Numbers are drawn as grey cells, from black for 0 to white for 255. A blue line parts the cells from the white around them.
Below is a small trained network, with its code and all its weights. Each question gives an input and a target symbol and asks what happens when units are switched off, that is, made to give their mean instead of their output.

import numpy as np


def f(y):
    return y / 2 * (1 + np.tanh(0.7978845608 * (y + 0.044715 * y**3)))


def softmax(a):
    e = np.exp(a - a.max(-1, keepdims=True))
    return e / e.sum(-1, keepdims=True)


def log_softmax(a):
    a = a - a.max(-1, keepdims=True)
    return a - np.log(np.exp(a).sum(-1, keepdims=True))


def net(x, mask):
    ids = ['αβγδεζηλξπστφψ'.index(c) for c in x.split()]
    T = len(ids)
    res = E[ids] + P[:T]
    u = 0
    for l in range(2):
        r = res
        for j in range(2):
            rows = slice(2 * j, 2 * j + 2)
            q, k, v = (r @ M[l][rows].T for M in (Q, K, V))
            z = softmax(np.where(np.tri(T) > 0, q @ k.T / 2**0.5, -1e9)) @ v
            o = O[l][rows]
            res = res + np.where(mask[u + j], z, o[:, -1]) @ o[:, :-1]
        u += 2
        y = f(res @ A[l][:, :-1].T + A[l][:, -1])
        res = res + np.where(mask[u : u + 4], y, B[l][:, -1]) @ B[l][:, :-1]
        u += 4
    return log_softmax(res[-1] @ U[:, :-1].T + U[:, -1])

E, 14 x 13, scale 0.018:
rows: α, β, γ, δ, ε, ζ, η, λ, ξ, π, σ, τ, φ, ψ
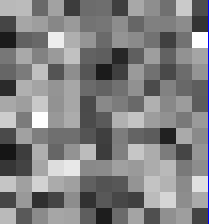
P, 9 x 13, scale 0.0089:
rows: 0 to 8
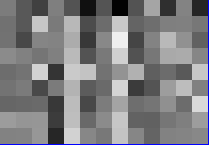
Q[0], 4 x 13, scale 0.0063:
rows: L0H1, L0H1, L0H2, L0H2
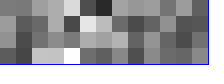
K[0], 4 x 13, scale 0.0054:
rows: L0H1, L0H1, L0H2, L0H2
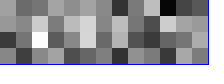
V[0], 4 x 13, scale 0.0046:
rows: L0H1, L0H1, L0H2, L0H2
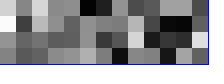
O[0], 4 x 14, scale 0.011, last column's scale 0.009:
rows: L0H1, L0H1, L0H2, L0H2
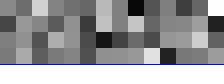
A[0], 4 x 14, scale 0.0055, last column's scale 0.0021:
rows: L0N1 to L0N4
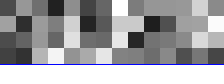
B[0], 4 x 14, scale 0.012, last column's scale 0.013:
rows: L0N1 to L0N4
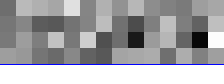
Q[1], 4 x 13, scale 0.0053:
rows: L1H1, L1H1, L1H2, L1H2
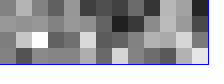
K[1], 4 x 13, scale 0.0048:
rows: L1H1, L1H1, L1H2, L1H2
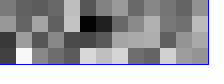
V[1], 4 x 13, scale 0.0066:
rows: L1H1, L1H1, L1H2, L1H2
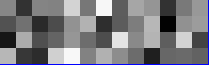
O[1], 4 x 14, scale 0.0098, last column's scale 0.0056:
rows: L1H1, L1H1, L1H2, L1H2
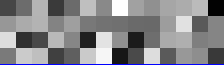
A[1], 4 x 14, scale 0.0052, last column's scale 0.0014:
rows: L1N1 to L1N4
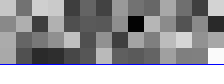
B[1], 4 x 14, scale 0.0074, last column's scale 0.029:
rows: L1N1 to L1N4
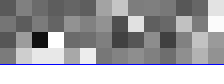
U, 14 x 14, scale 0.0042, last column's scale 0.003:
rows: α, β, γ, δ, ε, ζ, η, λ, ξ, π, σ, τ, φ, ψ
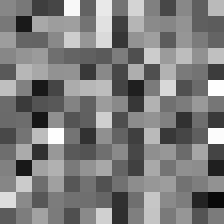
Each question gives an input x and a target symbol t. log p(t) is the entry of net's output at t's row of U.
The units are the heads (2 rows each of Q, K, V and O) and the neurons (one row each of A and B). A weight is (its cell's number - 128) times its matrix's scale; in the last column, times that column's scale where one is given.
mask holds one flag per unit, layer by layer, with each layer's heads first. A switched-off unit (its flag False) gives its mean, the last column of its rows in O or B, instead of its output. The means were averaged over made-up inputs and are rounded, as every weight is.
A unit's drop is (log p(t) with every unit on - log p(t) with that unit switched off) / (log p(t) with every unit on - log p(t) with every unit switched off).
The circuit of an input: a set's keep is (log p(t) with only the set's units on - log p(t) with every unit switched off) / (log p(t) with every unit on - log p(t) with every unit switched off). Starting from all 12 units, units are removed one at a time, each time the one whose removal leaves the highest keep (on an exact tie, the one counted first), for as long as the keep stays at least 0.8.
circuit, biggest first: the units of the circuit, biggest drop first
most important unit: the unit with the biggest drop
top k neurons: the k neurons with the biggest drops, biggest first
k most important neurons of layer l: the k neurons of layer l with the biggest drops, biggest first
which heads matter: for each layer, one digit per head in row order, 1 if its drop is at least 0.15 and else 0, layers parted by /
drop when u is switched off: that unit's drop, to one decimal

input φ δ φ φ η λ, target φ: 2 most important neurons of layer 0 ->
(L0N1; L0N4)
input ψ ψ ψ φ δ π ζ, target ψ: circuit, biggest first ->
(L1H2)
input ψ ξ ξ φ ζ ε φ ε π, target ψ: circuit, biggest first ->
(L1H2; L0N3)
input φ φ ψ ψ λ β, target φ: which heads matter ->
10 / 10
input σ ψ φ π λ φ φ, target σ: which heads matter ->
11 / 01
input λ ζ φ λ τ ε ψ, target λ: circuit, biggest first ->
(L1H1; L0H1)
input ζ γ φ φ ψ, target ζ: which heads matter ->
01 / 00
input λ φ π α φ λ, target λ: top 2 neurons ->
(L0N2; L0N3)
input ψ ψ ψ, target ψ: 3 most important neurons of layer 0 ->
(L0N2; L0N3; L0N4)
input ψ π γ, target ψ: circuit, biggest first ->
(L1H2; L0H1)
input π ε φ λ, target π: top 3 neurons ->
(L1N3; L0N3; L0N2)
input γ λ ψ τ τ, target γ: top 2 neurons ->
(L1N1; L0N2)
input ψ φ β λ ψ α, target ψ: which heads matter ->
01 / 01
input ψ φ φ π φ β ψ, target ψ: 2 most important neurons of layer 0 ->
(L0N2; L0N4)
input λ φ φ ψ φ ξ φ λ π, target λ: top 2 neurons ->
(L0N2; L1N4)
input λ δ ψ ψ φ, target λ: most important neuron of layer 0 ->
(L0N3)
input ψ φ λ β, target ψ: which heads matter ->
00 / 01
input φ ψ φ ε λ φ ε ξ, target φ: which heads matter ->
10 / 10
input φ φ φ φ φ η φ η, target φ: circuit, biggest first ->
(L0H1; L1H1)
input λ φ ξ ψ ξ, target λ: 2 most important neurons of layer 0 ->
(L0N2; L0N3)
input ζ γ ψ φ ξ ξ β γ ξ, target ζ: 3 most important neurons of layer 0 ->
(L0N3; L0N2; L0N4)
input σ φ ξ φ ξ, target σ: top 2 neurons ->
(L0N4; L0N3)
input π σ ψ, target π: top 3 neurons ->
(L1N3; L0N2; L0N3)
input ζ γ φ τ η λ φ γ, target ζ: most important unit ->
L0N3
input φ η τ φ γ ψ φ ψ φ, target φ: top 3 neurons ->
(L0N1; L0N2; L1N2)
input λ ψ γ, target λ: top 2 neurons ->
(L0N2; L1N2)
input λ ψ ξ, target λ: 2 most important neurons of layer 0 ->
(L0N2; L0N4)
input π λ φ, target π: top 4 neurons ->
(L1N3; L0N3; L1N2; L0N2)
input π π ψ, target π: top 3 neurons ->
(L1N3; L0N3; L0N2)
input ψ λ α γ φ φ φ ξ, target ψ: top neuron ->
(L0N3)
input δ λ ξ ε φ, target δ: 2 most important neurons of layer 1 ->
(L1N2; L1N1)
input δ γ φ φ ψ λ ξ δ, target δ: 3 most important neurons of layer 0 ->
(L0N3; L0N2; L0N4)
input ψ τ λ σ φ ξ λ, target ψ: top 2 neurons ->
(L0N2; L0N3)
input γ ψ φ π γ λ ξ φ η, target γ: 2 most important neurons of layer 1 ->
(L1N1; L1N4)
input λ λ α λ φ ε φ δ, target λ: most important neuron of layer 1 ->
(L1N4)
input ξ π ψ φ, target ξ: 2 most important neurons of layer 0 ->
(L0N2; L0N1)
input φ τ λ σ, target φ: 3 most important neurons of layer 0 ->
(L0N4; L0N1; L0N3)
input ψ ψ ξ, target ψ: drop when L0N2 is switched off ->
0.1
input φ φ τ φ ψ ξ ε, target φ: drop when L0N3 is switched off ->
-0.2
